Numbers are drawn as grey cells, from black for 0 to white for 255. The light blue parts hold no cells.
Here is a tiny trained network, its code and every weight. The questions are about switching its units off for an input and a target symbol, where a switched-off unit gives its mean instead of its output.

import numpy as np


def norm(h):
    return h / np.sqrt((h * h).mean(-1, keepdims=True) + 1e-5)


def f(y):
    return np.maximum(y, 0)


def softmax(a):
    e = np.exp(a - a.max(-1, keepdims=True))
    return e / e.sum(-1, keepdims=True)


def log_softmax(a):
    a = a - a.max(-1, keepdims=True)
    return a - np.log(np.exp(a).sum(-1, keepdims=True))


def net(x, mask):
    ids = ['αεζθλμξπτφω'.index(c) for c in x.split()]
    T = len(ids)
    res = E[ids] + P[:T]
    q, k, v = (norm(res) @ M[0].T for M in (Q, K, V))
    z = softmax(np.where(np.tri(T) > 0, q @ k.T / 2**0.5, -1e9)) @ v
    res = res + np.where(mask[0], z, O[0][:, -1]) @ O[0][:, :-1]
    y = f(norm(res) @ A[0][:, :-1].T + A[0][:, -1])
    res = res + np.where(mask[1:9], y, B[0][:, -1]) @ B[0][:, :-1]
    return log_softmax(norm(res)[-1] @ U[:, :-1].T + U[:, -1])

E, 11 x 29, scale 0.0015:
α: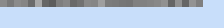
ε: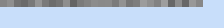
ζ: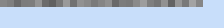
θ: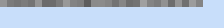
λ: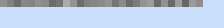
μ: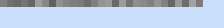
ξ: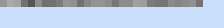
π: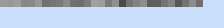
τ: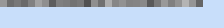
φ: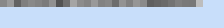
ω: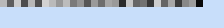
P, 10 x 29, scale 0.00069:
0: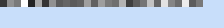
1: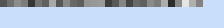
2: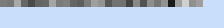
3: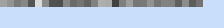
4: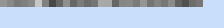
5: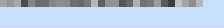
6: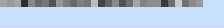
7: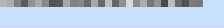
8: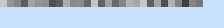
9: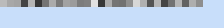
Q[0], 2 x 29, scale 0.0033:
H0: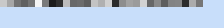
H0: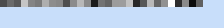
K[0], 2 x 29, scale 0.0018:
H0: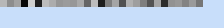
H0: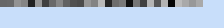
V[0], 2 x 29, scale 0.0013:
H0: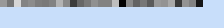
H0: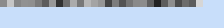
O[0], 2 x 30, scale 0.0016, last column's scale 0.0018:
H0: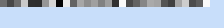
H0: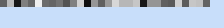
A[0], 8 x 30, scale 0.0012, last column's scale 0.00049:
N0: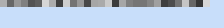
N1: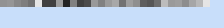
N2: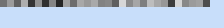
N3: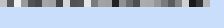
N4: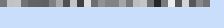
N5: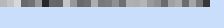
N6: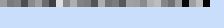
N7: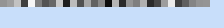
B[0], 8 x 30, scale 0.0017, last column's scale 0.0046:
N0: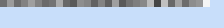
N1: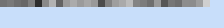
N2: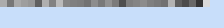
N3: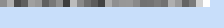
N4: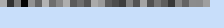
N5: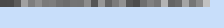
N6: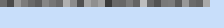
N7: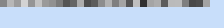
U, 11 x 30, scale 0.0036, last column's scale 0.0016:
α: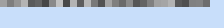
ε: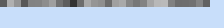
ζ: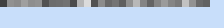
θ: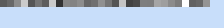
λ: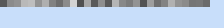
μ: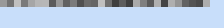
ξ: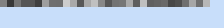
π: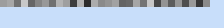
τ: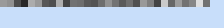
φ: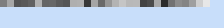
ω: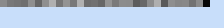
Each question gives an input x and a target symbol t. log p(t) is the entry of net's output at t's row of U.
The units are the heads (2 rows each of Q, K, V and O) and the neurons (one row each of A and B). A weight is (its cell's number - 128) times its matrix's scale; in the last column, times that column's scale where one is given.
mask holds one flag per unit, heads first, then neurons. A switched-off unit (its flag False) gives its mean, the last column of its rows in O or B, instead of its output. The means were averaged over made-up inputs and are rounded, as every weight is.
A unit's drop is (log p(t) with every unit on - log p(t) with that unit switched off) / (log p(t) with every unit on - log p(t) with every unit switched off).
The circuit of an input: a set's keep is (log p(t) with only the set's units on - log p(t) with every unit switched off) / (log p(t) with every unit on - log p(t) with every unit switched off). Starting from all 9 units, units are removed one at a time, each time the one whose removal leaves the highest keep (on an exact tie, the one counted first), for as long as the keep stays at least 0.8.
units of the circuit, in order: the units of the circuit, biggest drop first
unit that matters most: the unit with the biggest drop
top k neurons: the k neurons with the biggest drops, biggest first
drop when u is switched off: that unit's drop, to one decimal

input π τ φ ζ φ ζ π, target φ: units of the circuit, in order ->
(H0)
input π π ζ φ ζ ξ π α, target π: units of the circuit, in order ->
(H0, N2, N3)
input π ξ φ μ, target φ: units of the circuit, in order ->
(H0, N1)
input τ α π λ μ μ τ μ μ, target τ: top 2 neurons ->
(N3, N2)
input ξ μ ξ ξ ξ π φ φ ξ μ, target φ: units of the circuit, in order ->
(H0, N0)
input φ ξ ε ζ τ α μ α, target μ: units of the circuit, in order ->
(H0, N7)
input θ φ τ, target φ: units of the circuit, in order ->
(H0, N1, N0)
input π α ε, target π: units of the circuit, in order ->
(H0, N2)
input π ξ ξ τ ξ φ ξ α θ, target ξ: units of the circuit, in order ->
(H0, N6, N3, N1)
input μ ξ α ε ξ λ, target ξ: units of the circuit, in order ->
(H0, N3, N0, N6)
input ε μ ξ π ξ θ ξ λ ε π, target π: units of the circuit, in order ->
(H0, N3, N1)
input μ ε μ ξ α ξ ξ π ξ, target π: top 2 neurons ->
(N3, N2)
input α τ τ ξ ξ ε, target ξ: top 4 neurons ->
(N3, N0, N7, N6)
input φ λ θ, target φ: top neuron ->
(N1)
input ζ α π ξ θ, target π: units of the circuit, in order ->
(H0, N3)
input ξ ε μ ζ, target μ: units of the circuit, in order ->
(H0, N7, N0)
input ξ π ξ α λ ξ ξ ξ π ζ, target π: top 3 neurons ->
(N3, N2, N1)
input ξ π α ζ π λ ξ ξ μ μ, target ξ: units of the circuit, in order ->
(H0, N3, N6)
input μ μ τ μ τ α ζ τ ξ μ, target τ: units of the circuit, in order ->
(H0, N1, N2)
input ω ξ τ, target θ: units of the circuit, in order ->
(H0)
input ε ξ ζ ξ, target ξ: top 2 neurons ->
(N3, N1)
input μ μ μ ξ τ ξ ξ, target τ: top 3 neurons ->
(N5, N1, N6)
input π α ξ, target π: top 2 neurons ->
(N2, N3)
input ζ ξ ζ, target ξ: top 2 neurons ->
(N3, N0)
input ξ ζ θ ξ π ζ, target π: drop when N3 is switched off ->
0.1
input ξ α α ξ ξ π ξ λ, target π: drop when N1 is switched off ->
0.1
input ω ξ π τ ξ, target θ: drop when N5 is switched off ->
-0.1
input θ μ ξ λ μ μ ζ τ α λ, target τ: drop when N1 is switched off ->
0.2
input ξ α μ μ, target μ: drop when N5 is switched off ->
0.0
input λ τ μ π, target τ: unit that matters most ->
N3
